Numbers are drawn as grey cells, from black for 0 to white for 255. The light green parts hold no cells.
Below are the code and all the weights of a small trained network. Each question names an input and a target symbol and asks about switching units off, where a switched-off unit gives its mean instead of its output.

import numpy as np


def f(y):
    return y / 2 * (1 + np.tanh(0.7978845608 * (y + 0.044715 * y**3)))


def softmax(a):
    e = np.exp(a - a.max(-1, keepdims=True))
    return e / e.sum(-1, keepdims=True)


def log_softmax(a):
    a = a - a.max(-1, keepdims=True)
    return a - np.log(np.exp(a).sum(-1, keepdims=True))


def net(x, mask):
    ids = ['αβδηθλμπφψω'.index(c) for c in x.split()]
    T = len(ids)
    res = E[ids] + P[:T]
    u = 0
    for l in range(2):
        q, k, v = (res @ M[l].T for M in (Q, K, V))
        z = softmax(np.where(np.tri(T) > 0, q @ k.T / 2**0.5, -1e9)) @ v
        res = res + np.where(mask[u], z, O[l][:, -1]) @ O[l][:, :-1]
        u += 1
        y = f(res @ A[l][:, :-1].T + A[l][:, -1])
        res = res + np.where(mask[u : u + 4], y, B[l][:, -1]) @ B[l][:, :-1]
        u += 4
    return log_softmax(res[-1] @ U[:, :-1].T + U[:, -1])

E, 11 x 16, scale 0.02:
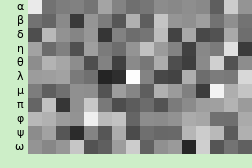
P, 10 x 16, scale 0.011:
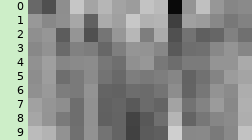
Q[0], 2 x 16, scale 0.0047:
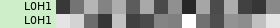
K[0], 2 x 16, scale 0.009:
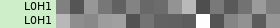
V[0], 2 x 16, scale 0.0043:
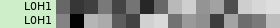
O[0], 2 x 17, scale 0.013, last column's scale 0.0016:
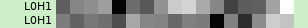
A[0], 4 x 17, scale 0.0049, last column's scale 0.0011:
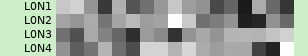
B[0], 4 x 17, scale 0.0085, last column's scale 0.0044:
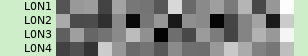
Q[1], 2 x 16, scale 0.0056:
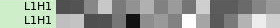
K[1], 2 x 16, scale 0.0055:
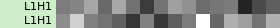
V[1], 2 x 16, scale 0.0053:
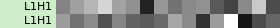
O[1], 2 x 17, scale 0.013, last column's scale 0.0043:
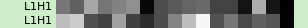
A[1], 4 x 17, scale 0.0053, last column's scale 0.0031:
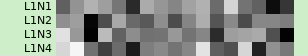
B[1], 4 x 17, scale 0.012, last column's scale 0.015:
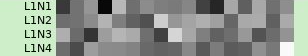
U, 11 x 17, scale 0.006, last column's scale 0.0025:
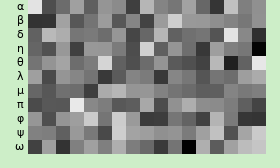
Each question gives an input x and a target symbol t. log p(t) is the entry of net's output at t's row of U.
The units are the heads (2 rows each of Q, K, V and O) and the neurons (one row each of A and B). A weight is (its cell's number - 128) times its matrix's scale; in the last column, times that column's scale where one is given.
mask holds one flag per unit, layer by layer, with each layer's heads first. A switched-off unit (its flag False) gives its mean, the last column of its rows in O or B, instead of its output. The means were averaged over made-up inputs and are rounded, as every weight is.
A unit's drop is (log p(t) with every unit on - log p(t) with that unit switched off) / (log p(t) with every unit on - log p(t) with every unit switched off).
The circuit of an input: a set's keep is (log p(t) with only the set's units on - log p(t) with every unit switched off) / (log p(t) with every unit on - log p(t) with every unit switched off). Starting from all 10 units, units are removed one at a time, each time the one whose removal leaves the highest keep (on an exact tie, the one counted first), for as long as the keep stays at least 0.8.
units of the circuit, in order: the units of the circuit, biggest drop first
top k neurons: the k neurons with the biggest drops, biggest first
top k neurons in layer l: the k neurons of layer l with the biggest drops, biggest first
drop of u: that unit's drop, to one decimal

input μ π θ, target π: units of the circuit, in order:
(L0H1; L0N4)
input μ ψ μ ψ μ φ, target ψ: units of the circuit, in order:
(L1H1)
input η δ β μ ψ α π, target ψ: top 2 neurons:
(L1N4; L0N4)
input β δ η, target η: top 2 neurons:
(L0N1; L1N3)
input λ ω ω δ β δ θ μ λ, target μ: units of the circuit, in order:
(L1H1; L0H1)
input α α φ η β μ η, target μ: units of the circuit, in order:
(L1H1; L0H1)
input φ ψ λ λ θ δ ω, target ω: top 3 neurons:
(L1N1; L1N4; L0N4)
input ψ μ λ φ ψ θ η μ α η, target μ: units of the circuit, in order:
(L1H1; L0N3; L0H1)
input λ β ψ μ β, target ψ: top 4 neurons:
(L1N4; L0N3; L0N4; L1N1)
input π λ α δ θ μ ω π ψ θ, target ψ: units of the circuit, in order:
(L1H1; L0N3)
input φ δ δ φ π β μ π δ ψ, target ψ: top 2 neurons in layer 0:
(L0N3; L0N2)
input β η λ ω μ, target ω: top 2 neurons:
(L1N4; L0N3)
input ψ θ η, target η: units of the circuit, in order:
(L1H1; L1N4; L0N1)
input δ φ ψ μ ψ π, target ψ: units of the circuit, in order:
(L1H1; L1N4; L0N3)
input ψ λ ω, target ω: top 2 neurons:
(L1N1; L0N4)
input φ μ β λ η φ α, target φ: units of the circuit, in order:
(L0H1)
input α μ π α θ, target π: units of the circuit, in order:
(L0H1; L1H1; L0N4)
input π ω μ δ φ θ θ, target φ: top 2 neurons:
(L0N3; L0N1)
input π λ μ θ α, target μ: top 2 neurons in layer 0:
(L0N3; L0N2)
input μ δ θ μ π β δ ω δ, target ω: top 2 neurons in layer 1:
(L1N4; L1N2)
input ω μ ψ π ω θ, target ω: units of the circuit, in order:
(L0H1)
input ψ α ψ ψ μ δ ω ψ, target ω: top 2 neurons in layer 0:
(L0N3; L0N1)
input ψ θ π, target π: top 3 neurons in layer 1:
(L1N4; L1N3; L1N2)
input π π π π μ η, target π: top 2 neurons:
(L0N4; L0N3)
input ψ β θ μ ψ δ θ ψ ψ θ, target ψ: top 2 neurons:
(L0N3; L0N2)
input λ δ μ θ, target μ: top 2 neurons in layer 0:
(L0N3; L0N2)
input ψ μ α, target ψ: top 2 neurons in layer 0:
(L0N3; L0N4)
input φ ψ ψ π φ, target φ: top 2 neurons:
(L1N4; L0N2)
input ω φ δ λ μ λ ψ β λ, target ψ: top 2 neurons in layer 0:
(L0N3; L0N2)
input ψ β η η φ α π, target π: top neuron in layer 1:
(L1N1)
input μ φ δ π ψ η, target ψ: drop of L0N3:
0.2
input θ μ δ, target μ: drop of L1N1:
0.0
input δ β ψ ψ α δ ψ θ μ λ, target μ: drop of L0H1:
0.4
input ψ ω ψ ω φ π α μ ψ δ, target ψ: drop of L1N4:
0.1
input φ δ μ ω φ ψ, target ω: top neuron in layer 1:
(L1N2)
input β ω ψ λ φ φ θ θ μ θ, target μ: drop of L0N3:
0.4
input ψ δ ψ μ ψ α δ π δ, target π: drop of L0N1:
0.2
